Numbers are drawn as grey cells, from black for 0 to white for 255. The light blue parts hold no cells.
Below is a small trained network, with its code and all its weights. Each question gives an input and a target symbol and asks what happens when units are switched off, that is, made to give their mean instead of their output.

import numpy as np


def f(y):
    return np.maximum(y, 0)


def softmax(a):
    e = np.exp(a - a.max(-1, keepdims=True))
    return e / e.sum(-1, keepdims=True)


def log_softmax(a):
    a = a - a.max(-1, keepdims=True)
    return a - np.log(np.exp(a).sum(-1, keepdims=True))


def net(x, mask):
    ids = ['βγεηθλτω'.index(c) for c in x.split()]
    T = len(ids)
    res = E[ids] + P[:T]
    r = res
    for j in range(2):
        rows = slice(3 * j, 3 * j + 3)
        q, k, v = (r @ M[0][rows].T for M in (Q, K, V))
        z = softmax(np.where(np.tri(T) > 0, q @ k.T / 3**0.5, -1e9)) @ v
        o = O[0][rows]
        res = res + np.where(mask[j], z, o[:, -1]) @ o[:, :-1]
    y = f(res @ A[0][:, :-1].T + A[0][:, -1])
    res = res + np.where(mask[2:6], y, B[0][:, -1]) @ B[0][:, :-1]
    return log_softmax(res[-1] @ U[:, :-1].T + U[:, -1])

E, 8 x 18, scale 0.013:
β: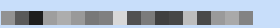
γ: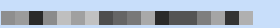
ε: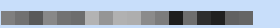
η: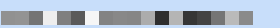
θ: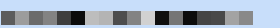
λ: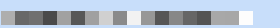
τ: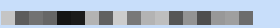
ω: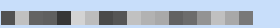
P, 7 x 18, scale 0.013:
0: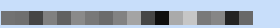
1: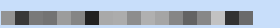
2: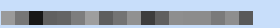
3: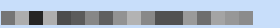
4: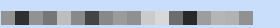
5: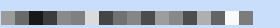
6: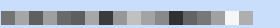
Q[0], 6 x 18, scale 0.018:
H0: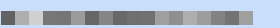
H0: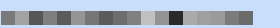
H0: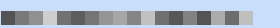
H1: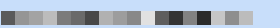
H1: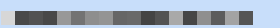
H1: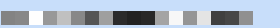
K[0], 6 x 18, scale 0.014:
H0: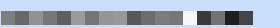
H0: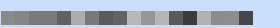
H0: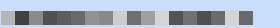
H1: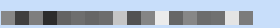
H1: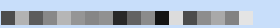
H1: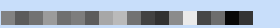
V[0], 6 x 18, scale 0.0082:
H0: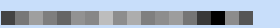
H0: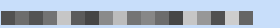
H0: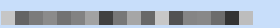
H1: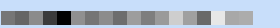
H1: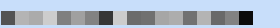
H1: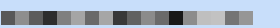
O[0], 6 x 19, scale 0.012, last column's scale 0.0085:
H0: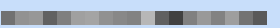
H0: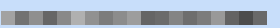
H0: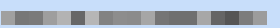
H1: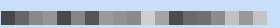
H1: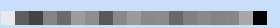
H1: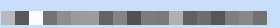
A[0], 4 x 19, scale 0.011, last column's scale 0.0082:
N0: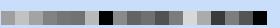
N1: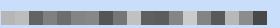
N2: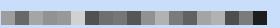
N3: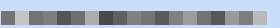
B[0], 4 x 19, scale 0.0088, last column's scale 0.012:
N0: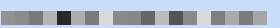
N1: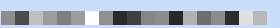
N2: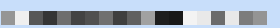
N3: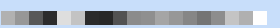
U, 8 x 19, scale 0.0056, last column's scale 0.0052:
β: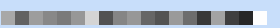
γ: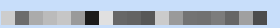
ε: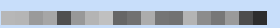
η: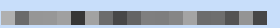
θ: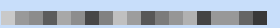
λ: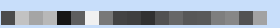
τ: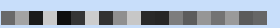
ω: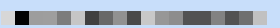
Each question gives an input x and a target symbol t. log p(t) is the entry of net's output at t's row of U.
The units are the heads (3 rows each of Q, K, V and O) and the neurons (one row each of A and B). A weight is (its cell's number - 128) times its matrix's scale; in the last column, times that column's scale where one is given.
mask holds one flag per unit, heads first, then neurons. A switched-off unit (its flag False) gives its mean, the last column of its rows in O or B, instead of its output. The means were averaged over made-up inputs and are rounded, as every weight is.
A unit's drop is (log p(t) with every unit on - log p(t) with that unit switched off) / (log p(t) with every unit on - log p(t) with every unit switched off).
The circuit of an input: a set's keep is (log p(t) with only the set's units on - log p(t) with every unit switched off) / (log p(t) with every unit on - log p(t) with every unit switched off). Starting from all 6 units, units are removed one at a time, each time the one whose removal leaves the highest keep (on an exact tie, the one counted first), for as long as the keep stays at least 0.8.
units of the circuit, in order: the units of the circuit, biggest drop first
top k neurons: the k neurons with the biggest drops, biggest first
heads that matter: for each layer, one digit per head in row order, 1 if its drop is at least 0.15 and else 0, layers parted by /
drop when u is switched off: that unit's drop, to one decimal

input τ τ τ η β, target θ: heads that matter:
10
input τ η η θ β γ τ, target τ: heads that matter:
11
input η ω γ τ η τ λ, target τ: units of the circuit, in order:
(N3 H1)
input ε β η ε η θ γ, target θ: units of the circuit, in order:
(N3 H0 N1)
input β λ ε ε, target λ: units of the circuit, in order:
(H1)
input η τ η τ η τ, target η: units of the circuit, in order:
(N1 H1 N3)
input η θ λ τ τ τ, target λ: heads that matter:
01
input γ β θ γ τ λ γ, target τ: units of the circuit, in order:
(H1 N1)
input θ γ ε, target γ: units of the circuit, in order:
(H1 N0 H0)
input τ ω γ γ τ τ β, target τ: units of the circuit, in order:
(N3 H1 H0)
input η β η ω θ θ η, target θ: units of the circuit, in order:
(N3 H0)
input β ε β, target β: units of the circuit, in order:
(H0 H1)
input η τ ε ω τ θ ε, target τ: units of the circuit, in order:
(H1 N1)
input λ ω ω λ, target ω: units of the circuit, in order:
(H1)
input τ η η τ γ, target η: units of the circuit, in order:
(N2 H1)
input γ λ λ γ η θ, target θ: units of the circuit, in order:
(N3 H0)
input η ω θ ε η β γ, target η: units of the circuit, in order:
(N1 H1 N3)
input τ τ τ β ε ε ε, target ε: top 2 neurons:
(N0 N1)
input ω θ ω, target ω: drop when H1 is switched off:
0.6
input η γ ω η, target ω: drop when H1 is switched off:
0.5
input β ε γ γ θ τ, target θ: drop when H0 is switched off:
0.3
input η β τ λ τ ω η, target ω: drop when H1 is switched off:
0.6
